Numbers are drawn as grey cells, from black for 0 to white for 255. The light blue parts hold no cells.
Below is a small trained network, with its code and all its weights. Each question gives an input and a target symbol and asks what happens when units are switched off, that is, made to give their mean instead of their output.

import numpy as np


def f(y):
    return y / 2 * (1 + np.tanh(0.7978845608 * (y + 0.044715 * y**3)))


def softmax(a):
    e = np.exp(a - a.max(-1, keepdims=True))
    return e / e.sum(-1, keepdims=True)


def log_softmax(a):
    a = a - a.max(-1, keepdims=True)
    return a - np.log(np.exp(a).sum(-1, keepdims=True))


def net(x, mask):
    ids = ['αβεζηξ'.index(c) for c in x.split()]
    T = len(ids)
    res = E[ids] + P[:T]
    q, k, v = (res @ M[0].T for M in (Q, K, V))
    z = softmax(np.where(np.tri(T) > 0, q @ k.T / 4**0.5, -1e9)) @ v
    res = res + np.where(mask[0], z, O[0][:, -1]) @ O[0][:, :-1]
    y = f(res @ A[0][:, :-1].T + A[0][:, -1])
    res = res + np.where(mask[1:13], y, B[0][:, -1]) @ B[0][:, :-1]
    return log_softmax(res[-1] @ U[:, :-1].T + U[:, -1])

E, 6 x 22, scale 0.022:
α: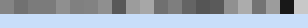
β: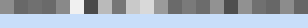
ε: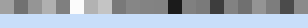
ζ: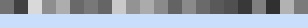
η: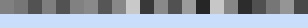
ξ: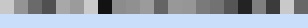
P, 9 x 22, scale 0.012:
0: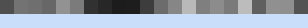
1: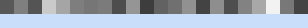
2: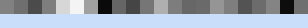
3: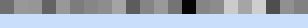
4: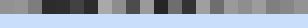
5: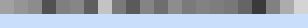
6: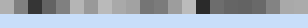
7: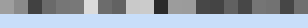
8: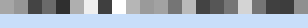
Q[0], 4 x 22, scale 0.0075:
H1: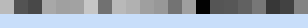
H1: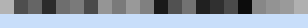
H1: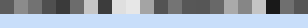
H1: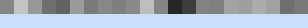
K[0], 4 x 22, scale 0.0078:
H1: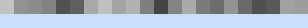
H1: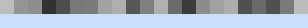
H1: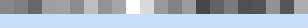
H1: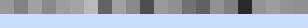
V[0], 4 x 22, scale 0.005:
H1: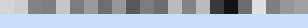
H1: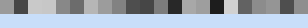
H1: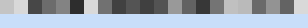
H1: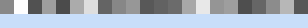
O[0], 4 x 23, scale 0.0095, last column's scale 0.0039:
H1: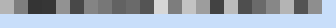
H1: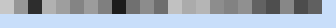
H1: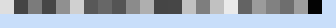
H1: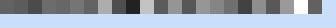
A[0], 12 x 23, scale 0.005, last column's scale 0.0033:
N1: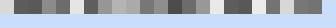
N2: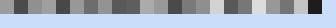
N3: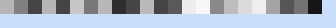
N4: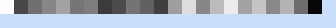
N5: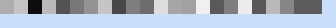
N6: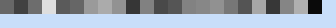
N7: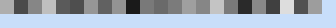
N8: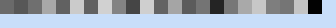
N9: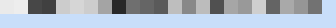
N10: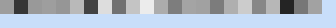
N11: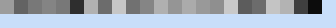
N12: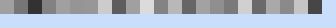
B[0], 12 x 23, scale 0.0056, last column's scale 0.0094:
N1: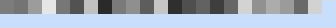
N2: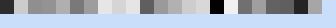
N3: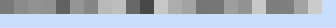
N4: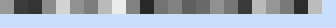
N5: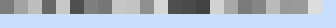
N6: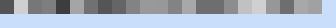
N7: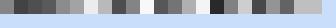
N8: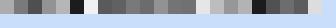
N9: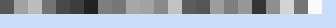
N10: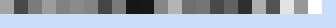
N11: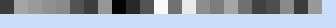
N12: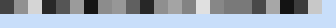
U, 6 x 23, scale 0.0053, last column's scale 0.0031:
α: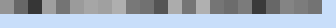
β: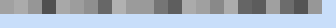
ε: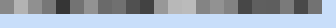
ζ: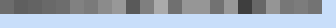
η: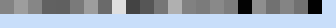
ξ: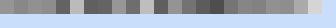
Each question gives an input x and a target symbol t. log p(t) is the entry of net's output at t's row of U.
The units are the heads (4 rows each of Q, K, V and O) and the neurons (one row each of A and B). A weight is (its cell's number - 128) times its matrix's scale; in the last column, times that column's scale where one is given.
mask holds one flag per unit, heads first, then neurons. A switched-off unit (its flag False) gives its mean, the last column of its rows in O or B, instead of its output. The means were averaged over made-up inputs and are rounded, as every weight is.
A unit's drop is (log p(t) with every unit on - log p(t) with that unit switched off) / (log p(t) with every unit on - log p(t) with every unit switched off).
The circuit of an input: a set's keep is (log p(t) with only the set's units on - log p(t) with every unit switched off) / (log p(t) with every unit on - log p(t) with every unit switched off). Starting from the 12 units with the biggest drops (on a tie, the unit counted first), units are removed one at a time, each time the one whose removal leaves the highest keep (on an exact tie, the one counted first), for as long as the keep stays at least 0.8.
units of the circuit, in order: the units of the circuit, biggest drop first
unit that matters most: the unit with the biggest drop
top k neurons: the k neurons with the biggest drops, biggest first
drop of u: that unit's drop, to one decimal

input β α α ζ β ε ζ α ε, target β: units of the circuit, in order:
[H1 N5 N10]
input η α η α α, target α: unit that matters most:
N8
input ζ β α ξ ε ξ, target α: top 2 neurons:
[N7 N4]
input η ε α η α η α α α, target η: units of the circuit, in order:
[N10 H1 N4 N3]
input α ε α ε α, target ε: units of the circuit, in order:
[H1 N12]
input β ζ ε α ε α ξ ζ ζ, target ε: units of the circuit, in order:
[H1 N11]
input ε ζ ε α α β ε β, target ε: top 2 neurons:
[N12 N9]
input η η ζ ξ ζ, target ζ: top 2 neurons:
[N7 N11]
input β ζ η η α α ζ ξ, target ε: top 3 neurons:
[N11 N9 N5]
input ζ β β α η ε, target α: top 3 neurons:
[N8 N2 N5]
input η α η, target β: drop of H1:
0.6
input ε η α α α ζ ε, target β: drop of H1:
1.4
